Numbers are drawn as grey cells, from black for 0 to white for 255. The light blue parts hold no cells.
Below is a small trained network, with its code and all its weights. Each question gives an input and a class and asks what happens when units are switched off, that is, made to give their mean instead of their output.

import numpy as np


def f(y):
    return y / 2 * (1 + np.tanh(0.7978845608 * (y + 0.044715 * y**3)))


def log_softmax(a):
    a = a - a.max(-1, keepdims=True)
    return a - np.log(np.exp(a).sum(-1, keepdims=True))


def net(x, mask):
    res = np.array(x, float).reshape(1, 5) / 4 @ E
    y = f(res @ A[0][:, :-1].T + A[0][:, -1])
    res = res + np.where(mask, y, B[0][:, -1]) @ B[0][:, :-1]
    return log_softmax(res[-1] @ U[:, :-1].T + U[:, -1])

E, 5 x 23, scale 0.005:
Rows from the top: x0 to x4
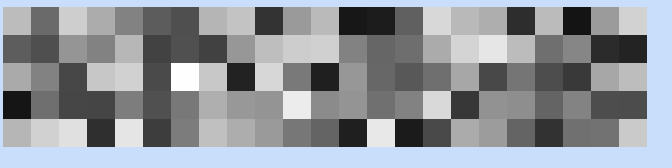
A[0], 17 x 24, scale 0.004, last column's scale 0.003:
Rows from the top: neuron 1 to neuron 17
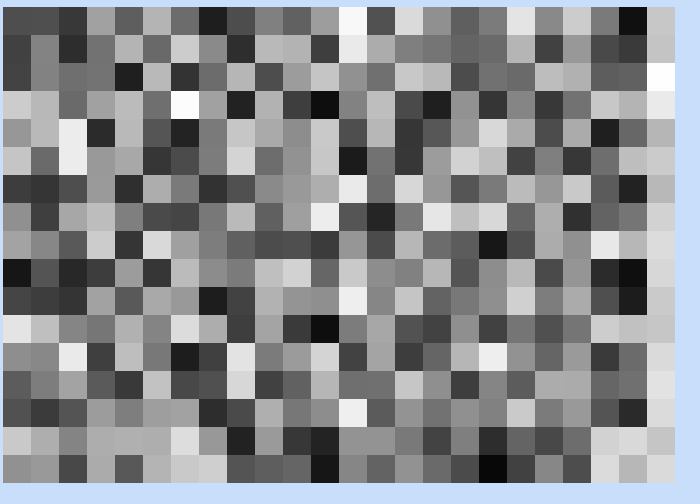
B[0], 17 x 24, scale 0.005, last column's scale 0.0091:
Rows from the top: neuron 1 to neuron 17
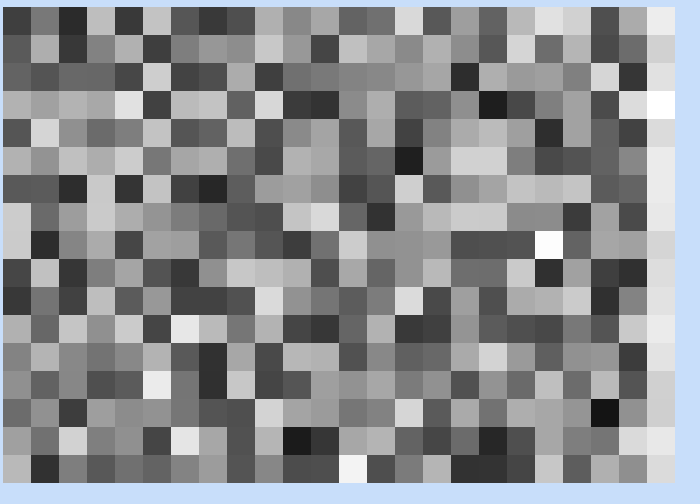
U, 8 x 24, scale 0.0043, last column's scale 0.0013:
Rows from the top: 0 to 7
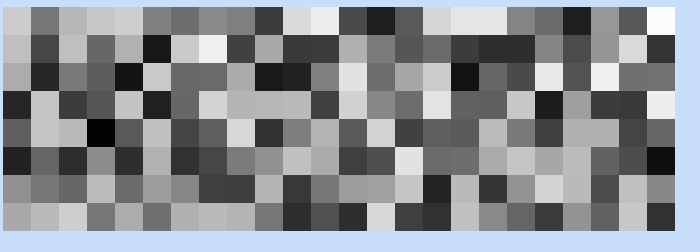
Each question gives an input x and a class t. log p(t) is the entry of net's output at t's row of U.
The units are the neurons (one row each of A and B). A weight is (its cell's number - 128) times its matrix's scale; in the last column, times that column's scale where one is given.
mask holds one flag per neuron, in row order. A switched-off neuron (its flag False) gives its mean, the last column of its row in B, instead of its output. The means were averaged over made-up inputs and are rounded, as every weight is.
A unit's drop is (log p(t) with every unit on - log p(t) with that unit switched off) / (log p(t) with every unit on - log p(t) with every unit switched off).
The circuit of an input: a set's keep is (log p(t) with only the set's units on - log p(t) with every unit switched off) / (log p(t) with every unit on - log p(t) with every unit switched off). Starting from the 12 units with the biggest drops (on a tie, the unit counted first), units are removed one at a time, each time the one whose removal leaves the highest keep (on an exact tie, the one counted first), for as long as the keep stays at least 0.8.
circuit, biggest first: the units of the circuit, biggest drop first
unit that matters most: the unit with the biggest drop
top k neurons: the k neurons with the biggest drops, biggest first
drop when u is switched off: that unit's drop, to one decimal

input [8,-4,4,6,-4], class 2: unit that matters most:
neuron 17
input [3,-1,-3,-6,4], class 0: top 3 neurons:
neuron 6; neuron 4; neuron 13
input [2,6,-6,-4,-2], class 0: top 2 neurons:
neuron 8; neuron 6
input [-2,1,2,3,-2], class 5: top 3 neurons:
neuron 4; neuron 12; neuron 16
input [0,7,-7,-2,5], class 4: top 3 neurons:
neuron 5; neuron 13; neuron 14
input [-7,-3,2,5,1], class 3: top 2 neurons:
neuron 10; neuron 2
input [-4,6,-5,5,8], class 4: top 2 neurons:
neuron 13; neuron 5
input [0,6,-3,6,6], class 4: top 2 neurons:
neuron 5; neuron 13
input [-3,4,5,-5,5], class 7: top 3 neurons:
neuron 17; neuron 9; neuron 5
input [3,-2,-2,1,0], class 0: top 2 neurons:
neuron 16; neuron 17
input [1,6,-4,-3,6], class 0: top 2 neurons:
neuron 6; neuron 8
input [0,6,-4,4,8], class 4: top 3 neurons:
neuron 5; neuron 13; neuron 15
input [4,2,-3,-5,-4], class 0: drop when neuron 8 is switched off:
0.3
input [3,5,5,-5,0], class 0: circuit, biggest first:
neuron 6
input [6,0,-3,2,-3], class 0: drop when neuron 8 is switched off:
0.2
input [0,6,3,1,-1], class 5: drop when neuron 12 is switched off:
0.5
